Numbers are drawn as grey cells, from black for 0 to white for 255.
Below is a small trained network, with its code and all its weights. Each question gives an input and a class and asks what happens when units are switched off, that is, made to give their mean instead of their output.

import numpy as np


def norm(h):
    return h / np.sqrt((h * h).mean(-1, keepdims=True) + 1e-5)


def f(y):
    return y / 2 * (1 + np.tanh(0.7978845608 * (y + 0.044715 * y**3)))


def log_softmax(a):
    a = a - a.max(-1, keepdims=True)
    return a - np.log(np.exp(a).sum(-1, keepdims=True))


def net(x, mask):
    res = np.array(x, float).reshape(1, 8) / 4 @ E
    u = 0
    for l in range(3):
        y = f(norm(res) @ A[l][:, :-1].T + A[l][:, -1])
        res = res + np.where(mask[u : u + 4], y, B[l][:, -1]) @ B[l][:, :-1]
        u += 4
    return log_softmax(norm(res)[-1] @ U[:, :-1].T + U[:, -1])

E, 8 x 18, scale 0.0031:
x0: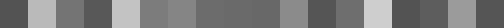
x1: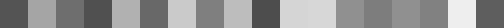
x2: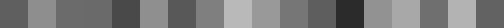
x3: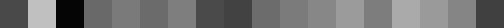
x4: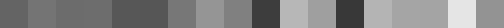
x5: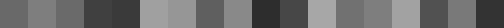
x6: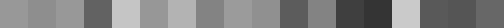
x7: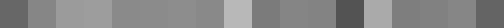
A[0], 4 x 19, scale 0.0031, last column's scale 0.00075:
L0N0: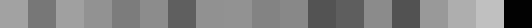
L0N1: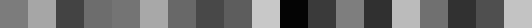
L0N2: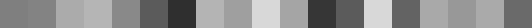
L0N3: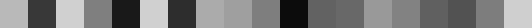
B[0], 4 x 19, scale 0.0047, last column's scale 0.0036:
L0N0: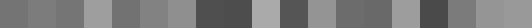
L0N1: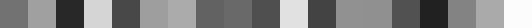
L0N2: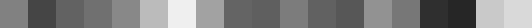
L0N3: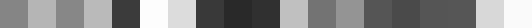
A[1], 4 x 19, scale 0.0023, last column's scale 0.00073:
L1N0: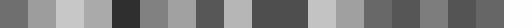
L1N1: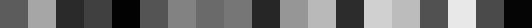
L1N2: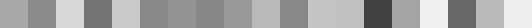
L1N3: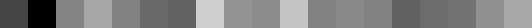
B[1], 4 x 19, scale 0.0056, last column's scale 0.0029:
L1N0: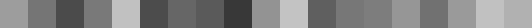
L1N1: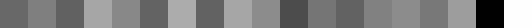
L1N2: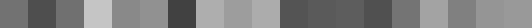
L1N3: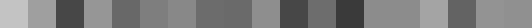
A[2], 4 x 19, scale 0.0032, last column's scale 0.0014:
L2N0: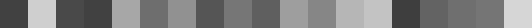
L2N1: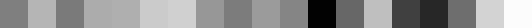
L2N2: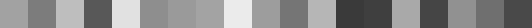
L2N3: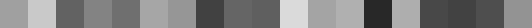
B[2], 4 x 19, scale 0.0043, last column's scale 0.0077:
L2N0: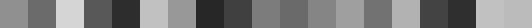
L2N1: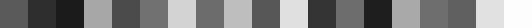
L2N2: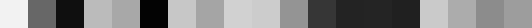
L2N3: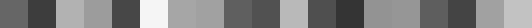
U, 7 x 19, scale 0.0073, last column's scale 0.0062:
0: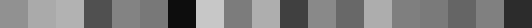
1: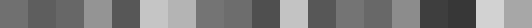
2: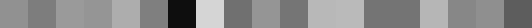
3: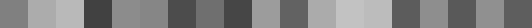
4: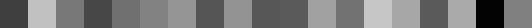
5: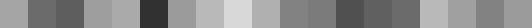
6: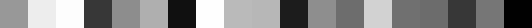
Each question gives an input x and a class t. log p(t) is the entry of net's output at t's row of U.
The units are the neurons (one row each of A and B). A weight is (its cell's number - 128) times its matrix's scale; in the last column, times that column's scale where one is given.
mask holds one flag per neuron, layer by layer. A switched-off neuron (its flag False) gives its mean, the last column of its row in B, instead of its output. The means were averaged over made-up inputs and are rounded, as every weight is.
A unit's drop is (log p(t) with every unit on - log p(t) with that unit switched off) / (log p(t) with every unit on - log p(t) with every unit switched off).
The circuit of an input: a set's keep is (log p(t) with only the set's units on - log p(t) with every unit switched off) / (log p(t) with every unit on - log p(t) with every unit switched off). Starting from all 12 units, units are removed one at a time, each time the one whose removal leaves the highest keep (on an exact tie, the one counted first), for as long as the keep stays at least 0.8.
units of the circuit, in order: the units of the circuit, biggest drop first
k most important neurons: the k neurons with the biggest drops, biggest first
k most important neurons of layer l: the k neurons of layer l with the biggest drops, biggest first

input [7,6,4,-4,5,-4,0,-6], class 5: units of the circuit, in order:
L0N3; L0N1; L2N3
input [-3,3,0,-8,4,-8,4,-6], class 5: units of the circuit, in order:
L0N3; L2N2
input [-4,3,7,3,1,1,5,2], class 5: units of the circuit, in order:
L2N2; L0N3
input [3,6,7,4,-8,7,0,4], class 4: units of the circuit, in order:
L0N3; L2N1
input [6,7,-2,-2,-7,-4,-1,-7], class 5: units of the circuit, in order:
L0N1; L0N3; L1N2; L2N3
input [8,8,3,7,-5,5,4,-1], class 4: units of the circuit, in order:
L0N3; L2N1
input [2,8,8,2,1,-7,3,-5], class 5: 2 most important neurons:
L2N2; L0N1
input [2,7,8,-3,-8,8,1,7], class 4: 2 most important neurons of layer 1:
L1N1; L1N2
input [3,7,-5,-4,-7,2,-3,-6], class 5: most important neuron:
L0N1
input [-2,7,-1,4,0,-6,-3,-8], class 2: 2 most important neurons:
L0N1; L2N1
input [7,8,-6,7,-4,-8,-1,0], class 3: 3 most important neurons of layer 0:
L0N1; L0N3; L0N2
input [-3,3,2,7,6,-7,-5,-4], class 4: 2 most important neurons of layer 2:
L2N1; L2N2
